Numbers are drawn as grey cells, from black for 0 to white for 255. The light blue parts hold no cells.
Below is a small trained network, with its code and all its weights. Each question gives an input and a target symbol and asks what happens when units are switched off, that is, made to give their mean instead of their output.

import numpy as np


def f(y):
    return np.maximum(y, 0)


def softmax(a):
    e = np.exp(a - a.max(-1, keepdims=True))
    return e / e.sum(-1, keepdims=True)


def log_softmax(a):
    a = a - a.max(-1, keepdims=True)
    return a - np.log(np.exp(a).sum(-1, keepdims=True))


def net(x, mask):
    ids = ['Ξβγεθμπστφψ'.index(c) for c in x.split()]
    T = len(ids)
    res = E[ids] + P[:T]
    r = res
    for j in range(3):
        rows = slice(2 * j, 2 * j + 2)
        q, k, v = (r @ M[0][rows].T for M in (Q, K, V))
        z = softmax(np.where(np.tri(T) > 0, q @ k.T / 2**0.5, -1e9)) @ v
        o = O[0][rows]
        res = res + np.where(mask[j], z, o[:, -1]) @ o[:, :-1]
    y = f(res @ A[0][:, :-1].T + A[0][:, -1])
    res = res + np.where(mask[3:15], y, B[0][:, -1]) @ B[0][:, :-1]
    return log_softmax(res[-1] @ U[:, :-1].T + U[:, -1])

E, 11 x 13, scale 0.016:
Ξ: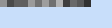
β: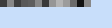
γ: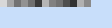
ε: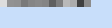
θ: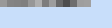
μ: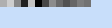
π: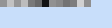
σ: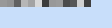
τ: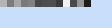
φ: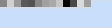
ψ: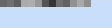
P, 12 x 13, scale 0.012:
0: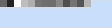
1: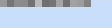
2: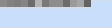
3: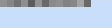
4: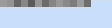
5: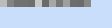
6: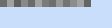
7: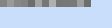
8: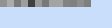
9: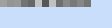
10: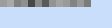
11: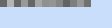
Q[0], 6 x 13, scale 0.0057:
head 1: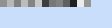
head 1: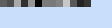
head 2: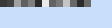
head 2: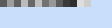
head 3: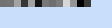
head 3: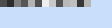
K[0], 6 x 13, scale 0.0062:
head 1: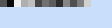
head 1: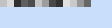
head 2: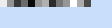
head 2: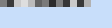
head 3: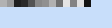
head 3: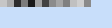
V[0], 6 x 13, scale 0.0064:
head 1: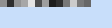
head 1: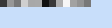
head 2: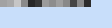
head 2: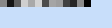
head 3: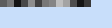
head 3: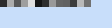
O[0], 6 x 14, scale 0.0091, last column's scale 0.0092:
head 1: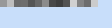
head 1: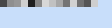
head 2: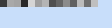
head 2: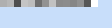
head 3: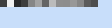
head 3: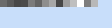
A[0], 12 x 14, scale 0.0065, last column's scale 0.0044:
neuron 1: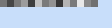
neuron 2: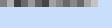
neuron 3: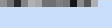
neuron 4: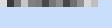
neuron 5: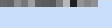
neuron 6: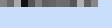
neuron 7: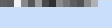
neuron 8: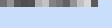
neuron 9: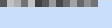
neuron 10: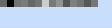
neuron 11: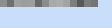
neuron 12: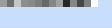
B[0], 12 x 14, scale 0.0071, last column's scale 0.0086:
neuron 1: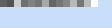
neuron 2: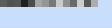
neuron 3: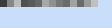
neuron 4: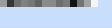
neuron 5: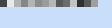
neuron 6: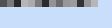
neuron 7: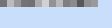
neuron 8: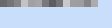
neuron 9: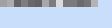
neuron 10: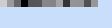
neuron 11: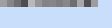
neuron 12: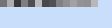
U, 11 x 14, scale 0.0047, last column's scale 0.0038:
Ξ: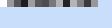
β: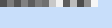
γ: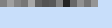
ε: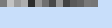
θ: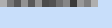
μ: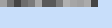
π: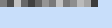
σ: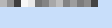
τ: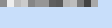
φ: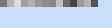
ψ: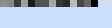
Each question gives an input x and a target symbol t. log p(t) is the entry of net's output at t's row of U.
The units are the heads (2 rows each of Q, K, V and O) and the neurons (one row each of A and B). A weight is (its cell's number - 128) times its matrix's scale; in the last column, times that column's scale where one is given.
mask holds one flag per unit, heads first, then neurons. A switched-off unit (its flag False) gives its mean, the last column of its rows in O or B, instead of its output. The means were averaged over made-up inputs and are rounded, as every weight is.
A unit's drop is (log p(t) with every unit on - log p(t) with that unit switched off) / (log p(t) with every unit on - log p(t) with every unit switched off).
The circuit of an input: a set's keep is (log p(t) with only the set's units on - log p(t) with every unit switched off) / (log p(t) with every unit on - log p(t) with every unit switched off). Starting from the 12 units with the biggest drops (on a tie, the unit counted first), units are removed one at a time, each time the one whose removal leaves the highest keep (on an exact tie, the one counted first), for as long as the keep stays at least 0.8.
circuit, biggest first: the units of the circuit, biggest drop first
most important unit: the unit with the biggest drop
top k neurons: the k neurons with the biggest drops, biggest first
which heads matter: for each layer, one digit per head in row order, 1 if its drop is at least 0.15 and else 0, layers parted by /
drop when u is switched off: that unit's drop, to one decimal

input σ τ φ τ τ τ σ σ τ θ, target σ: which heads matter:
010
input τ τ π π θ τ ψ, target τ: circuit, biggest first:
[head 1; neuron 8; neuron 4]
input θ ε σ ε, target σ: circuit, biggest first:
[head 2; head 1]
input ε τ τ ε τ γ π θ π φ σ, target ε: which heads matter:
011
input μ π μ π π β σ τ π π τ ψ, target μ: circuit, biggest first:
[head 3; head 1; neuron 8]
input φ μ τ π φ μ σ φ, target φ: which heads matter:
101
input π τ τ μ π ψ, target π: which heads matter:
001
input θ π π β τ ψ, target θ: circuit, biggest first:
[neuron 4; head 3; head 1]
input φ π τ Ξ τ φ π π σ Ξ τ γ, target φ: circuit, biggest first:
[head 1; neuron 5; neuron 3]
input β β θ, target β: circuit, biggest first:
[head 3; head 1]
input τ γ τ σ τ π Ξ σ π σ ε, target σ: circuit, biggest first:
[head 1; head 2]
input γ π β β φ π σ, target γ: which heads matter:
100
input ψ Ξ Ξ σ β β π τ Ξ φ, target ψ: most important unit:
head 2
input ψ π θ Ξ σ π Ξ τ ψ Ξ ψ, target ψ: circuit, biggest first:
[head 2; head 1]
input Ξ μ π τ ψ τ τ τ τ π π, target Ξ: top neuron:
[neuron 2]
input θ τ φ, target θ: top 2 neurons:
[neuron 4; neuron 12]
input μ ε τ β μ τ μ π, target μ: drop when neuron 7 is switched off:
0.0
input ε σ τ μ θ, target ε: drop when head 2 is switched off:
0.2
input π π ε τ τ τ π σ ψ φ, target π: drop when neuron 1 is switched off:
0.2
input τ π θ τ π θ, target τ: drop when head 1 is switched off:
0.4
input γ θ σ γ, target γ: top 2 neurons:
[neuron 5; neuron 3]
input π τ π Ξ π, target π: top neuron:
[neuron 1]
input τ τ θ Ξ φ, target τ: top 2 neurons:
[neuron 8; neuron 4]
